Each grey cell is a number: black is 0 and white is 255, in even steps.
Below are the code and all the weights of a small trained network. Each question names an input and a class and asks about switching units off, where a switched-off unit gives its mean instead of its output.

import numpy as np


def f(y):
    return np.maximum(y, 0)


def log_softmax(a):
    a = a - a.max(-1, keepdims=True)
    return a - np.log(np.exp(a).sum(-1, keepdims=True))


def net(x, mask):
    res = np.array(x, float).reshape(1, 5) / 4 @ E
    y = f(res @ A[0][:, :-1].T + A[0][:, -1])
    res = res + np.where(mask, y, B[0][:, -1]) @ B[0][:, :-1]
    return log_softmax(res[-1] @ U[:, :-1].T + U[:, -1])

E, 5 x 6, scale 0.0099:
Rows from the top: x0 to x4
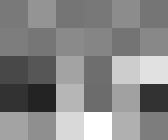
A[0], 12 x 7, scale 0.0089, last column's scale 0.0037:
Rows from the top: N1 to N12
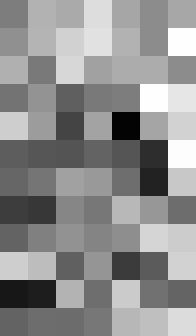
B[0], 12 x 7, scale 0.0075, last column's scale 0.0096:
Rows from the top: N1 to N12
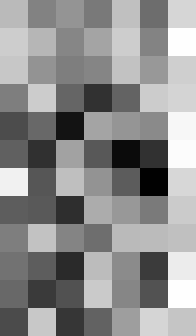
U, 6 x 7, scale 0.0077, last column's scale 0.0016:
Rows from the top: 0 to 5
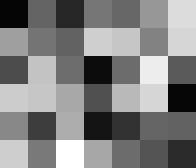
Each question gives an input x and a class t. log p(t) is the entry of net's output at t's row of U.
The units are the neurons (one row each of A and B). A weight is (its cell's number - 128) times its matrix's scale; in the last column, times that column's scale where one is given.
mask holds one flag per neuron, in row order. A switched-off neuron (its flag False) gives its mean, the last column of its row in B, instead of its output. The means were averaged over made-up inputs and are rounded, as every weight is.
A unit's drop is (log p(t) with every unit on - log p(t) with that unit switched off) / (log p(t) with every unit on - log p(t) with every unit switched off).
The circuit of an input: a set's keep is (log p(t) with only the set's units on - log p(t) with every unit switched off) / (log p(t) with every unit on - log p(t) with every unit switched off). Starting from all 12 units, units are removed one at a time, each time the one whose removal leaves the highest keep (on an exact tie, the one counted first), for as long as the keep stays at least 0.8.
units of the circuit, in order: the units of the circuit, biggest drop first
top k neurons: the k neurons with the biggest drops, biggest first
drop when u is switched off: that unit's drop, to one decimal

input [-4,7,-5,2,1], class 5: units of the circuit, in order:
[N7; N12]
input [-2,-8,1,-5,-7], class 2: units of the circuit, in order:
[N4]
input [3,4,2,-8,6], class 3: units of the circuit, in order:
[N4; N11]
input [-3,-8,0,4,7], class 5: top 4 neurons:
[N5; N7; N10; N12]
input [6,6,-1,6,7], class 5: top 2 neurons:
[N7; N5]
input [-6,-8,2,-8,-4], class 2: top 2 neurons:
[N4; N11]
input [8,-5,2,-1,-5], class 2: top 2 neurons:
[N11; N10]
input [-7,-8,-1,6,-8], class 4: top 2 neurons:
[N6; N5]
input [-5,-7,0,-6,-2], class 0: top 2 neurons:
[N5; N10]
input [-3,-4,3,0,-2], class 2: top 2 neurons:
[N10; N5]
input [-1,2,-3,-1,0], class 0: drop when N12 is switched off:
-0.2
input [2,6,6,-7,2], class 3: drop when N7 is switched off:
0.0
